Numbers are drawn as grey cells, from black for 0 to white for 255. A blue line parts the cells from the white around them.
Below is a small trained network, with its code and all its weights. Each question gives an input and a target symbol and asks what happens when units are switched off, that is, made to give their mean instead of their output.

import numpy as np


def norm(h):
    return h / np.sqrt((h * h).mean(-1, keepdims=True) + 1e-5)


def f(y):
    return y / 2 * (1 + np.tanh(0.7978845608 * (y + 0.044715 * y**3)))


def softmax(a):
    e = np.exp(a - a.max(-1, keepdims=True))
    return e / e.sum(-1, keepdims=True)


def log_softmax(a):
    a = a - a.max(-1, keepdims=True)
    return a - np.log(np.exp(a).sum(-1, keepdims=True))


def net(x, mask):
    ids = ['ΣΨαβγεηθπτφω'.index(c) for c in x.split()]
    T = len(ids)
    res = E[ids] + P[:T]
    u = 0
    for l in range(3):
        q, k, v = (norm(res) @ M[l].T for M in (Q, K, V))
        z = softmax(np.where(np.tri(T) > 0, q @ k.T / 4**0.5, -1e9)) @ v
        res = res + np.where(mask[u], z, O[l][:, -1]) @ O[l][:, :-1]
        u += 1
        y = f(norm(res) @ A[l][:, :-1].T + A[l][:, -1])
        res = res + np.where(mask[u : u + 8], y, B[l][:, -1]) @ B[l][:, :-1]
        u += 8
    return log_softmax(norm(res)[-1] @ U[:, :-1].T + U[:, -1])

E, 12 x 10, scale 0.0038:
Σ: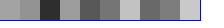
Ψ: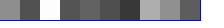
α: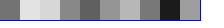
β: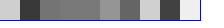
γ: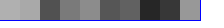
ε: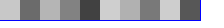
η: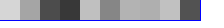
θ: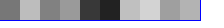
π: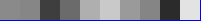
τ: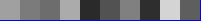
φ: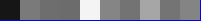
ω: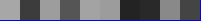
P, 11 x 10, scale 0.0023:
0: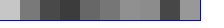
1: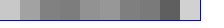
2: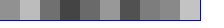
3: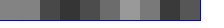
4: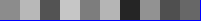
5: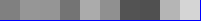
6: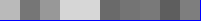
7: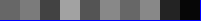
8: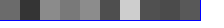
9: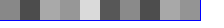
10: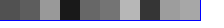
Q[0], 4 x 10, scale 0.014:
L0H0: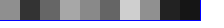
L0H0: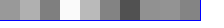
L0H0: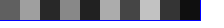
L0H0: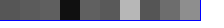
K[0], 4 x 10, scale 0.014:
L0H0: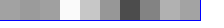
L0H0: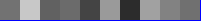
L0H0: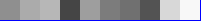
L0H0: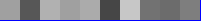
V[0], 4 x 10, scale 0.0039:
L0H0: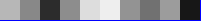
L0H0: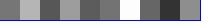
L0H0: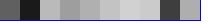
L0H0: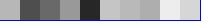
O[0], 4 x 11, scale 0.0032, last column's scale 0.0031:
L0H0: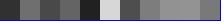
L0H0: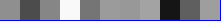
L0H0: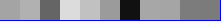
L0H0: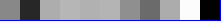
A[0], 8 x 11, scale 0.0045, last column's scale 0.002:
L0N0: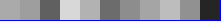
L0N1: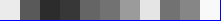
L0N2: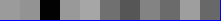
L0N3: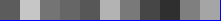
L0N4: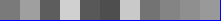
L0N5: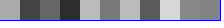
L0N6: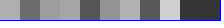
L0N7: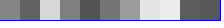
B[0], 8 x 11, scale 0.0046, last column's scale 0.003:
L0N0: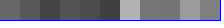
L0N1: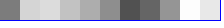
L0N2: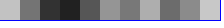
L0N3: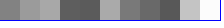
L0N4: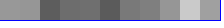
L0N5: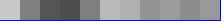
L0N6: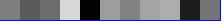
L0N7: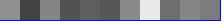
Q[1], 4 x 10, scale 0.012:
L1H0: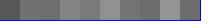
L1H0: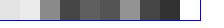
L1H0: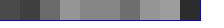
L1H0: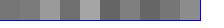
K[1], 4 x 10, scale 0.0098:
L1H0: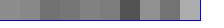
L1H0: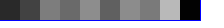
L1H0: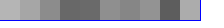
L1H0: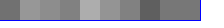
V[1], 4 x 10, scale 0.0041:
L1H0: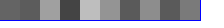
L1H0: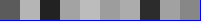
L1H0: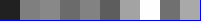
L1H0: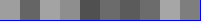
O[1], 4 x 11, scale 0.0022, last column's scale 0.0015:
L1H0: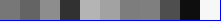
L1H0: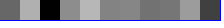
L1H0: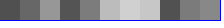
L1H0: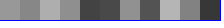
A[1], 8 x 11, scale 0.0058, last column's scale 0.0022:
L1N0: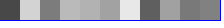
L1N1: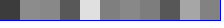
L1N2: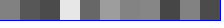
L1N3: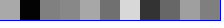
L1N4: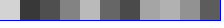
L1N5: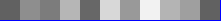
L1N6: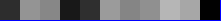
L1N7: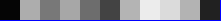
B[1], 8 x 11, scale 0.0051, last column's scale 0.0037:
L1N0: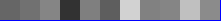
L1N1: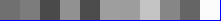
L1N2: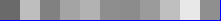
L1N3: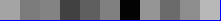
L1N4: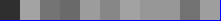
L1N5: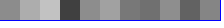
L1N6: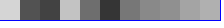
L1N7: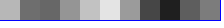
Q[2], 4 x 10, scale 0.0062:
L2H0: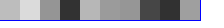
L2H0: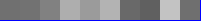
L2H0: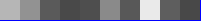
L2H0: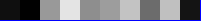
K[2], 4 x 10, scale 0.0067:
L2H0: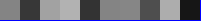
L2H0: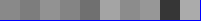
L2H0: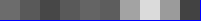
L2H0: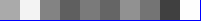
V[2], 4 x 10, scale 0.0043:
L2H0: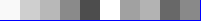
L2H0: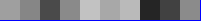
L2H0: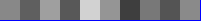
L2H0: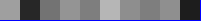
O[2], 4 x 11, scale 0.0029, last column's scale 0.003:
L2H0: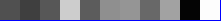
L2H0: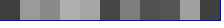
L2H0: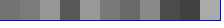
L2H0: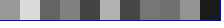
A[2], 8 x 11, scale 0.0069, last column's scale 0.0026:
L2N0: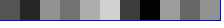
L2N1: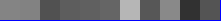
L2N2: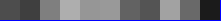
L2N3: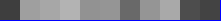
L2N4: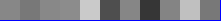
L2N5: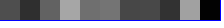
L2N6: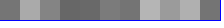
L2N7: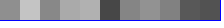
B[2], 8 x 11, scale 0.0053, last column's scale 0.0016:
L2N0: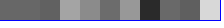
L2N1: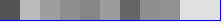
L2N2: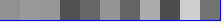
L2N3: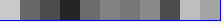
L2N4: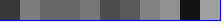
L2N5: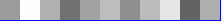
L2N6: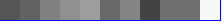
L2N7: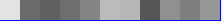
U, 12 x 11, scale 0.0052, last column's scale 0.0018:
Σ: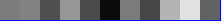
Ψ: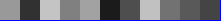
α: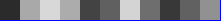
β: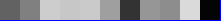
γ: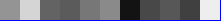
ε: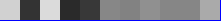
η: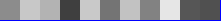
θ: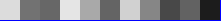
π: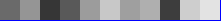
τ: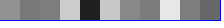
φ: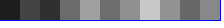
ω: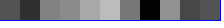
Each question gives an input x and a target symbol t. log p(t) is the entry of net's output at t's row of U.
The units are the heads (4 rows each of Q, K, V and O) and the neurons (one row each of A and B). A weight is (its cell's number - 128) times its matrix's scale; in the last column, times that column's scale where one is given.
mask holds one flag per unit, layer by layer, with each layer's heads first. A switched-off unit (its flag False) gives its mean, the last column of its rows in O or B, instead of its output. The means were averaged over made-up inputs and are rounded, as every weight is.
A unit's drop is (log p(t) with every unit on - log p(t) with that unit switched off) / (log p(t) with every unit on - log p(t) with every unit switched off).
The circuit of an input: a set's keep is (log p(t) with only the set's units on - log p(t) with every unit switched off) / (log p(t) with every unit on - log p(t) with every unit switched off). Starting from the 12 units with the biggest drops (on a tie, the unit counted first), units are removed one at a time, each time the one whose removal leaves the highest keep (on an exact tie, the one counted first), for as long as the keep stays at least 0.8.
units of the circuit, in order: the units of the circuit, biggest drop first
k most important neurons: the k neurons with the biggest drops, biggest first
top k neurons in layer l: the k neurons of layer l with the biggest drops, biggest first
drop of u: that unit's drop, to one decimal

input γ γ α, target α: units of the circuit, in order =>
L2H0
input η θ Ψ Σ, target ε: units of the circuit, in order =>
L1H0, L1N3, L0H0
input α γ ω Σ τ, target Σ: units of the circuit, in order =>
L0H0, L1N6
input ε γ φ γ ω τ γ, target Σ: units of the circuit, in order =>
L1N6, L0H0
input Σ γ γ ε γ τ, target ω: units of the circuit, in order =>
L0H0, L2N0
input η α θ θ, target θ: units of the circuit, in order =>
L1N7, L0H0
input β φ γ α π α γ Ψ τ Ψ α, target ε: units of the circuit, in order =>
L0H0, L0N1, L1N3
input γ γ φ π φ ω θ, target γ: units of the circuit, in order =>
L1N7, L0H0
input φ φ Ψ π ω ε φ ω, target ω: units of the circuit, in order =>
L2N0, L0H0
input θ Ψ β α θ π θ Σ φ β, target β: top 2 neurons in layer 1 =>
L1N2, L1N3
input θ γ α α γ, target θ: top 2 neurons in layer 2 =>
L2N7, L2N1
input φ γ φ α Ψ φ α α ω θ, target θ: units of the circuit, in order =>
L0H0, L2N7
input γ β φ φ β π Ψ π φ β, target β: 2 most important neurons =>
L0N1, L0N5
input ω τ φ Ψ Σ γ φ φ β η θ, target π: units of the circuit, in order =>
L1N7
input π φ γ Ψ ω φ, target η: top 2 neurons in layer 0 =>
L0N5, L0N2
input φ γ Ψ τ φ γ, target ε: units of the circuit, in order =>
L0H0, L1N3
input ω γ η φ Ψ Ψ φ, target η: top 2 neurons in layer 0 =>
L0N5, L0N3
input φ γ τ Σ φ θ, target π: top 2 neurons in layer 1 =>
L1N7, L1N3
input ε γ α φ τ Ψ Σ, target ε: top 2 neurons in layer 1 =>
L1N3, L1N2
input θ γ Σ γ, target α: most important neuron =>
L0N3
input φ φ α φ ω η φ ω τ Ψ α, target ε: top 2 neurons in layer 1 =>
L1N3, L1N2
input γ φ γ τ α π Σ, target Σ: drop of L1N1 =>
0.1
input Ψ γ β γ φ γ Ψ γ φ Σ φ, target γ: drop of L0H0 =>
1.9
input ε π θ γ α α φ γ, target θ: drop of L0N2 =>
-0.1
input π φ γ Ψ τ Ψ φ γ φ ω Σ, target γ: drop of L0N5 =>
0.0
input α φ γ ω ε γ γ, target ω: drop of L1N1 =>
0.1
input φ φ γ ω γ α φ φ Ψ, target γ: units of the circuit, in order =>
L0H0
